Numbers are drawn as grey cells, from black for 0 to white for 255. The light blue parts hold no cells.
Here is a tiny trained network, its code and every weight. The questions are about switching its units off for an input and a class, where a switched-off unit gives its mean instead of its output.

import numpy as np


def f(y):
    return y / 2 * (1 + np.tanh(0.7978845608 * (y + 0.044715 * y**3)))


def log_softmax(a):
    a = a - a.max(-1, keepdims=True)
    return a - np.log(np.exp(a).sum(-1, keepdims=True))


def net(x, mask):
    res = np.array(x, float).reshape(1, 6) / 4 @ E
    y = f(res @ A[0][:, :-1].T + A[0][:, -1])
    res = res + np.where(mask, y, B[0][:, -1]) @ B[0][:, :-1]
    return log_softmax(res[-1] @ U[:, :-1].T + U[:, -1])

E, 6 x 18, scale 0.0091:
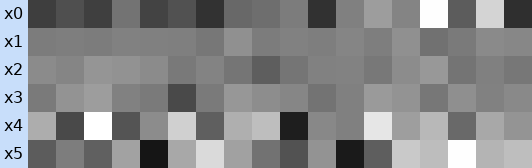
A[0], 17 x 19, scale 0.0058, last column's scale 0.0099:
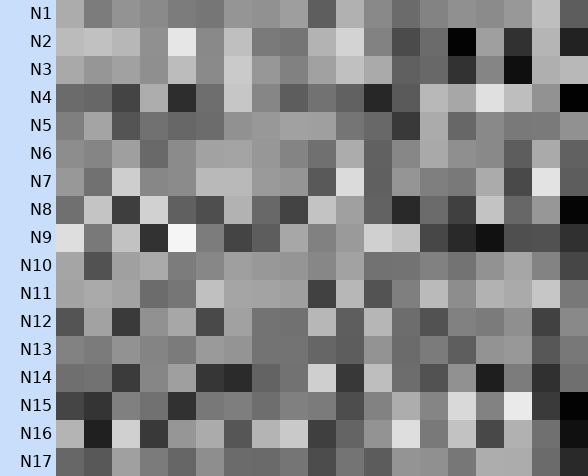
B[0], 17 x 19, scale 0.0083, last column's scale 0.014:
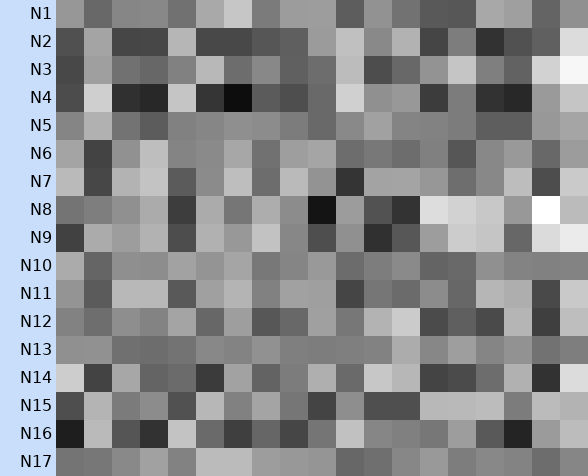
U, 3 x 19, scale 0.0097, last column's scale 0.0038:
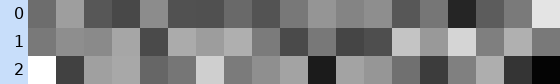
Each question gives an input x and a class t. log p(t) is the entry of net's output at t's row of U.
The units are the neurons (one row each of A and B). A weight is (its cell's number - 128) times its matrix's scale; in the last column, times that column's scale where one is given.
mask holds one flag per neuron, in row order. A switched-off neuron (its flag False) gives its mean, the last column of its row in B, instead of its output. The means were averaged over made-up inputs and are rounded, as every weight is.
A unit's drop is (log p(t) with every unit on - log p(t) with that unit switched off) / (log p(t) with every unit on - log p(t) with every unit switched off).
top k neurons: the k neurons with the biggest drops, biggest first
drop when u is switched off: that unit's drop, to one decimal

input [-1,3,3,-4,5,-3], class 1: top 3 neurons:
(N9; N2; N4)
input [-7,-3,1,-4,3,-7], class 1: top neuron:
(N9)
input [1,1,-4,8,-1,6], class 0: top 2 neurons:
(N4; N9)
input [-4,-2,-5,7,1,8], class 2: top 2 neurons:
(N7; N9)
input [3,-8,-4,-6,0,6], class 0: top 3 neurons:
(N4; N9; N8)
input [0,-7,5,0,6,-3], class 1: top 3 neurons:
(N9; N2; N4)
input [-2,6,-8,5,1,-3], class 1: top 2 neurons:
(N4; N9)
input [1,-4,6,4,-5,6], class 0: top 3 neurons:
(N4; N9; N15)
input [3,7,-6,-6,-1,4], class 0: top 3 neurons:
(N4; N9; N8)
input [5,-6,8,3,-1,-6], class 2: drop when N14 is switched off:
0.2
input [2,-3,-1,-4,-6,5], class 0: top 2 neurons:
(N4; N9)
